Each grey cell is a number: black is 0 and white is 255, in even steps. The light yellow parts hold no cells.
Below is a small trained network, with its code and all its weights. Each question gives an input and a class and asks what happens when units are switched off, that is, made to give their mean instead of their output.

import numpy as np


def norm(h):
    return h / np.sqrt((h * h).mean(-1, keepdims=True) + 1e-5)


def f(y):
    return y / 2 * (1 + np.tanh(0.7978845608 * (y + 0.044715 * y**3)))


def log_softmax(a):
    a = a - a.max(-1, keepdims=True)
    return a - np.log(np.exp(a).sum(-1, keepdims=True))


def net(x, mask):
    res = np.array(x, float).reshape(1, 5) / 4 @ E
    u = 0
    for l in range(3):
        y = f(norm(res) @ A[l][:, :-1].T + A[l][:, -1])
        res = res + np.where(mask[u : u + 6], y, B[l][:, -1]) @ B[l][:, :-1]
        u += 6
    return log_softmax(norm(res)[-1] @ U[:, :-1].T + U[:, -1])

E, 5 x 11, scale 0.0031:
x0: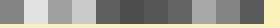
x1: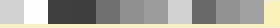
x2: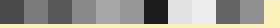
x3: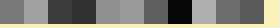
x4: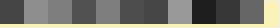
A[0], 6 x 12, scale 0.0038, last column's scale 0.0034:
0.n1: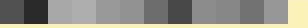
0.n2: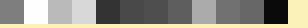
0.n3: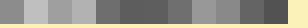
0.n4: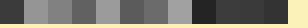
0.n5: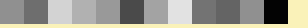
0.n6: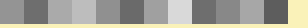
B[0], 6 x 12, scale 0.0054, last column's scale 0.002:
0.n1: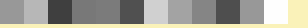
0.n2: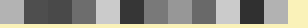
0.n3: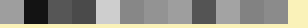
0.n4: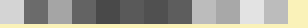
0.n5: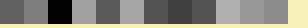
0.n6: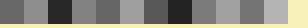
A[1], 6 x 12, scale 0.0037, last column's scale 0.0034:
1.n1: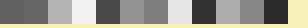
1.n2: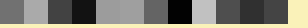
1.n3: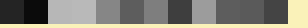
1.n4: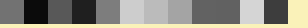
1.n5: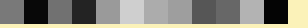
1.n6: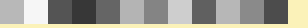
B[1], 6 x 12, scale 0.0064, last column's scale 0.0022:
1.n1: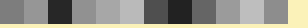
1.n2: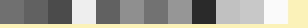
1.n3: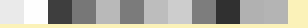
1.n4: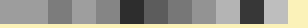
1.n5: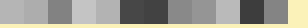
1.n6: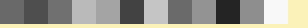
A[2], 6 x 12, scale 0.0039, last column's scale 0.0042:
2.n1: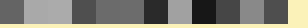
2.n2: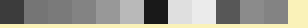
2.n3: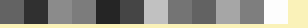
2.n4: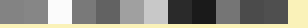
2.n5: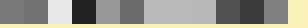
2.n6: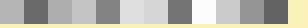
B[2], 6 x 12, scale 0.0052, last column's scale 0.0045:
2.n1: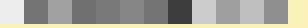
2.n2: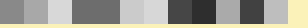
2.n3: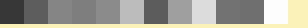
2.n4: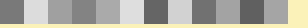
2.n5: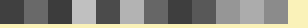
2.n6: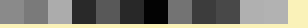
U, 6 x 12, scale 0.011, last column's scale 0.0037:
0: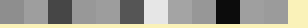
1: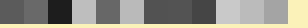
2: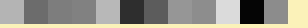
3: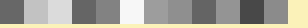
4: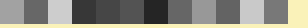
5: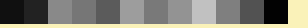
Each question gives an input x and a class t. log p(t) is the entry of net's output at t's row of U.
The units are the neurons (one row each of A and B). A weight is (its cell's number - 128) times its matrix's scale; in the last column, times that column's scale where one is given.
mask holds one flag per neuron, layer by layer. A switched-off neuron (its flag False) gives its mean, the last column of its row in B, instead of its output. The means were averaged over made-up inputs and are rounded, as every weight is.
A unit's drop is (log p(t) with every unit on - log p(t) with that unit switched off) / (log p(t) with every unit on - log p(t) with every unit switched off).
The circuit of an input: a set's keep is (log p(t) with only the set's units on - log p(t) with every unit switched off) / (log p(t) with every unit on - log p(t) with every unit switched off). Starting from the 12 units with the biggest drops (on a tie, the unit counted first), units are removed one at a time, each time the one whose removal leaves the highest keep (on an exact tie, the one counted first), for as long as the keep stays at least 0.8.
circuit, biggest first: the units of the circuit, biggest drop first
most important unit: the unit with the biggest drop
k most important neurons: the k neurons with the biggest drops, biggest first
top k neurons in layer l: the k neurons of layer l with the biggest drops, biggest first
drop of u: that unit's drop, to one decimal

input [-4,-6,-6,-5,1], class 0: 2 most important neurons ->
(1.n3 2.n2)
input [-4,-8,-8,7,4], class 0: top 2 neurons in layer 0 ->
(0.n1 0.n6)
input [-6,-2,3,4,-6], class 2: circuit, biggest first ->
(1.n4)
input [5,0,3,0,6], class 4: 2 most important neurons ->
(0.n4 1.n4)
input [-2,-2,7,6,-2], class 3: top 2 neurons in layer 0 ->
(0.n6 0.n5)
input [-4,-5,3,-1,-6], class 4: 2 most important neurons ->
(2.n6 1.n6)
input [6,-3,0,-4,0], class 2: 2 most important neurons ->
(0.n2 1.n2)
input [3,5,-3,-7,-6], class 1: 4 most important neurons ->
(1.n1 0.n1 0.n5 0.n4)
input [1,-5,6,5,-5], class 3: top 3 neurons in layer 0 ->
(0.n6 0.n4 0.n5)
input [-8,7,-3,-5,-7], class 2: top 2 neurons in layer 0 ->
(0.n1 0.n4)
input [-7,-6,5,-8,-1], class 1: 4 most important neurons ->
(1.n1 0.n5 1.n6 0.n3)
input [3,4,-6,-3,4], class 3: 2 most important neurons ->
(2.n4 0.n1)
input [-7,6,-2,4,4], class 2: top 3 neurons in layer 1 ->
(1.n4 1.n5 1.n3)
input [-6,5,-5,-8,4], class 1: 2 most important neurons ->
(1.n1 0.n1)
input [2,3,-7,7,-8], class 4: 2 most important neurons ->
(2.n6 0.n6)
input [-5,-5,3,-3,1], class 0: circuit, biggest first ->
(1.n3)
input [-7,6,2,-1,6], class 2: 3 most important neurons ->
(1.n4 1.n5 0.n1)
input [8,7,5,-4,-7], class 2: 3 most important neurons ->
(0.n2 0.n1 1.n3)
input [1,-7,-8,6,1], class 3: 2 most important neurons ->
(2.n4 1.n6)
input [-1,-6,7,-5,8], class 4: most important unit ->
0.n4
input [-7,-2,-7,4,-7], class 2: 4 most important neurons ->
(1.n4 1.n5 0.n4 2.n2)
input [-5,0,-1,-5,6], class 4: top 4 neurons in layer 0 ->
(0.n4 0.n3 0.n2 0.n6)
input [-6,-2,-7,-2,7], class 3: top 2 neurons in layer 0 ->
(0.n3 0.n2)
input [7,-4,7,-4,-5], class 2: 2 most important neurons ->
(0.n2 2.n3)
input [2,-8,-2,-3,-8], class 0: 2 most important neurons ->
(1.n3 0.n4)
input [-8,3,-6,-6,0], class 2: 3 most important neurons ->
(1.n4 1.n5 1.n2)
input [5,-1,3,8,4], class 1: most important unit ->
1.n2
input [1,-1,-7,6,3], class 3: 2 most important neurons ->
(2.n4 0.n6)
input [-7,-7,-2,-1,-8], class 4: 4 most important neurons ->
(2.n6 1.n6 0.n3 0.n2)
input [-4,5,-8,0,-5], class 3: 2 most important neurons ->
(2.n4 0.n1)
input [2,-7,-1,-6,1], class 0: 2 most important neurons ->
(1.n3 1.n2)
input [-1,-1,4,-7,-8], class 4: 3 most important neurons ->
(2.n6 1.n2 2.n5)
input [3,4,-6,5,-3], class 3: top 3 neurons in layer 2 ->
(2.n4 2.n5 2.n3)
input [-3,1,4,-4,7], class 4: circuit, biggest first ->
(0.n4)
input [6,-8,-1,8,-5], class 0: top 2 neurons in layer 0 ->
(0.n6 0.n5)
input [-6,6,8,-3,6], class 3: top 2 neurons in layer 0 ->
(0.n1 0.n3)
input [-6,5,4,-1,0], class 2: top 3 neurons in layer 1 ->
(1.n4 1.n5 1.n3)
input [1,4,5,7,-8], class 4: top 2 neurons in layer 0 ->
(0.n6 0.n5)
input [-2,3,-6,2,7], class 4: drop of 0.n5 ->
-0.1
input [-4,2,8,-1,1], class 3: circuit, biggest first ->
(2.n2)
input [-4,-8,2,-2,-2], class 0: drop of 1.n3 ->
0.3
